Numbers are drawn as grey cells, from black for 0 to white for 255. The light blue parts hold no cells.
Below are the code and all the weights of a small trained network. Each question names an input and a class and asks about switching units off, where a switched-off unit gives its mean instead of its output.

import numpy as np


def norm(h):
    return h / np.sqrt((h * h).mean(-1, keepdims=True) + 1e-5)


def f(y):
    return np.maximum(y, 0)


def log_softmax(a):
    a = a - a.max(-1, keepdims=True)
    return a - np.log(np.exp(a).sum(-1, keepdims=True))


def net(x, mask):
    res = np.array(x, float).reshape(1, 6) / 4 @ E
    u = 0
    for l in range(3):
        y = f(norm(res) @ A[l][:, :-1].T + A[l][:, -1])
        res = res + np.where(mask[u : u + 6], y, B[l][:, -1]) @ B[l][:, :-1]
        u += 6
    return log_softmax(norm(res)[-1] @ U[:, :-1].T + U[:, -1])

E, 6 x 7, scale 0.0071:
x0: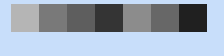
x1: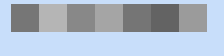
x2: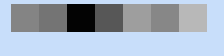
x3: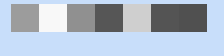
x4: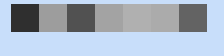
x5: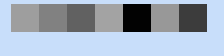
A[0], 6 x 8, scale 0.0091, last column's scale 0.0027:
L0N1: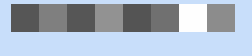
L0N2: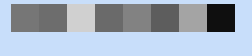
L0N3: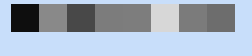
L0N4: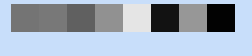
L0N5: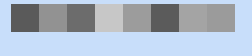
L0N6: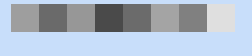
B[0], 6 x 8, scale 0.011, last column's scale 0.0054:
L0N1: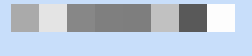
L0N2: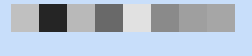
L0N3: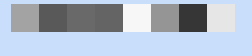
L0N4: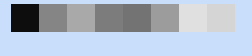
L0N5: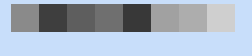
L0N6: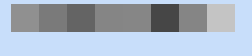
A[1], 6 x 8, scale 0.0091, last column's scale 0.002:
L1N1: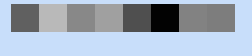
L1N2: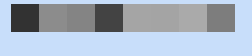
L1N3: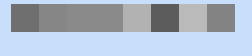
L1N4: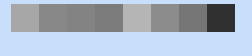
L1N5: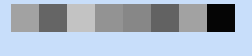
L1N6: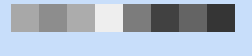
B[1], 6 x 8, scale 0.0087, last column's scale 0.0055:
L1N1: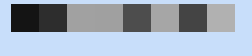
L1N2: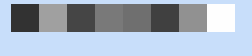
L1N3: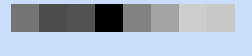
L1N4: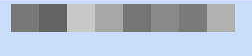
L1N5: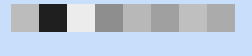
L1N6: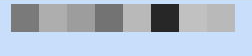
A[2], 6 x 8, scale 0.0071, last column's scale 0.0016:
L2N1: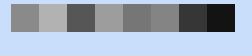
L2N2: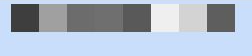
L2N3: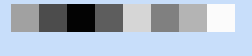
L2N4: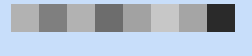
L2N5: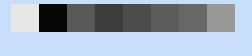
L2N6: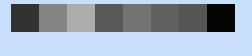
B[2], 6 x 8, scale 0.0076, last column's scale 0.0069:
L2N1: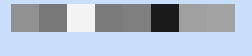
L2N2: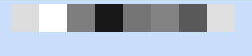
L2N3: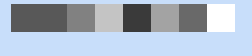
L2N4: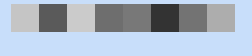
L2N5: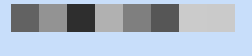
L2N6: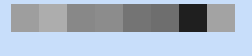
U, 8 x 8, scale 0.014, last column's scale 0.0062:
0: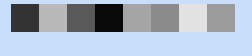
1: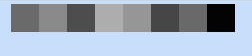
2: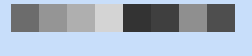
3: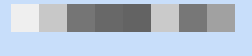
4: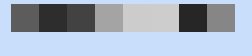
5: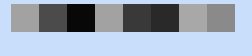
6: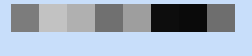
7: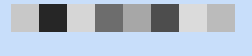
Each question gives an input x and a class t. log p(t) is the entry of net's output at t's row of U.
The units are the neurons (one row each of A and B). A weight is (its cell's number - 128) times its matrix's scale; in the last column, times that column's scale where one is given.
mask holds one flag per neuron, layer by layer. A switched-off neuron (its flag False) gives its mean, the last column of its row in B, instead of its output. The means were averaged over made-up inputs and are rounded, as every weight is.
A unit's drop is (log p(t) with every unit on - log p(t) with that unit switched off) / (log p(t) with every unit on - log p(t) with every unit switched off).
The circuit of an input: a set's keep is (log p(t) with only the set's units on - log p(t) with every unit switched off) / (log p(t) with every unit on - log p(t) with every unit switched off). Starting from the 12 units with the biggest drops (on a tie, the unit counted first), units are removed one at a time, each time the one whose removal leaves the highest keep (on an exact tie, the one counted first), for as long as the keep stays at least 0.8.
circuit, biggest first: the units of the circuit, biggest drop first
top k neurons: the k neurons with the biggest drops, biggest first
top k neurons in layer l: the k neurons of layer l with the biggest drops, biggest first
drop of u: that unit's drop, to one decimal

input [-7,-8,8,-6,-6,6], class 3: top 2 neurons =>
(L0N1 L2N2)
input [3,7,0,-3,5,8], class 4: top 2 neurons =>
(L0N3 L2N2)
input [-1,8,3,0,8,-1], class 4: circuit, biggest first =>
(L0N3)
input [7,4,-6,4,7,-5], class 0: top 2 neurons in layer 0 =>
(L0N4 L0N1)
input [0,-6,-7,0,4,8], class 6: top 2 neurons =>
(L0N5 L2N3)
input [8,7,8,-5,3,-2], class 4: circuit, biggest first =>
(L0N3 L2N3)
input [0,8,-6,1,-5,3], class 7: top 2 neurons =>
(L1N5 L0N2)
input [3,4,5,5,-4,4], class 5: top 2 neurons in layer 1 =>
(L1N2 L1N6)
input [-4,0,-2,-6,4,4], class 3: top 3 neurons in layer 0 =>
(L0N1 L0N2 L0N6)
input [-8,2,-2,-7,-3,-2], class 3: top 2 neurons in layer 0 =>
(L0N1 L0N5)
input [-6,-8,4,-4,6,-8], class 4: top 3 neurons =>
(L0N3 L2N3 L1N6)
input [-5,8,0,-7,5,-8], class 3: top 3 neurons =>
(L0N1 L2N2 L0N5)
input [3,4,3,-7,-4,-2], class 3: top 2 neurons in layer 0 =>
(L0N1 L0N3)
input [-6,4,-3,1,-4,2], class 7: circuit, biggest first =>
(L0N2)
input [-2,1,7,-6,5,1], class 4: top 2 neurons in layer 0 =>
(L0N3 L0N4)
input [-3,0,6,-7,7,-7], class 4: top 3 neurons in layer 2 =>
(L2N3 L2N5 L2N1)
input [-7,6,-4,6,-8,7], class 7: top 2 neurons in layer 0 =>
(L0N2 L0N1)
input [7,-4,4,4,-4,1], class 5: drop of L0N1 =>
0.1
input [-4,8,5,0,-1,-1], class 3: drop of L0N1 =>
0.6
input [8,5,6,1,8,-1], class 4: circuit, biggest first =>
(L2N3)
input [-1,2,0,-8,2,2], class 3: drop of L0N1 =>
1.0
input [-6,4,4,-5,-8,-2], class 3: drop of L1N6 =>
0.0
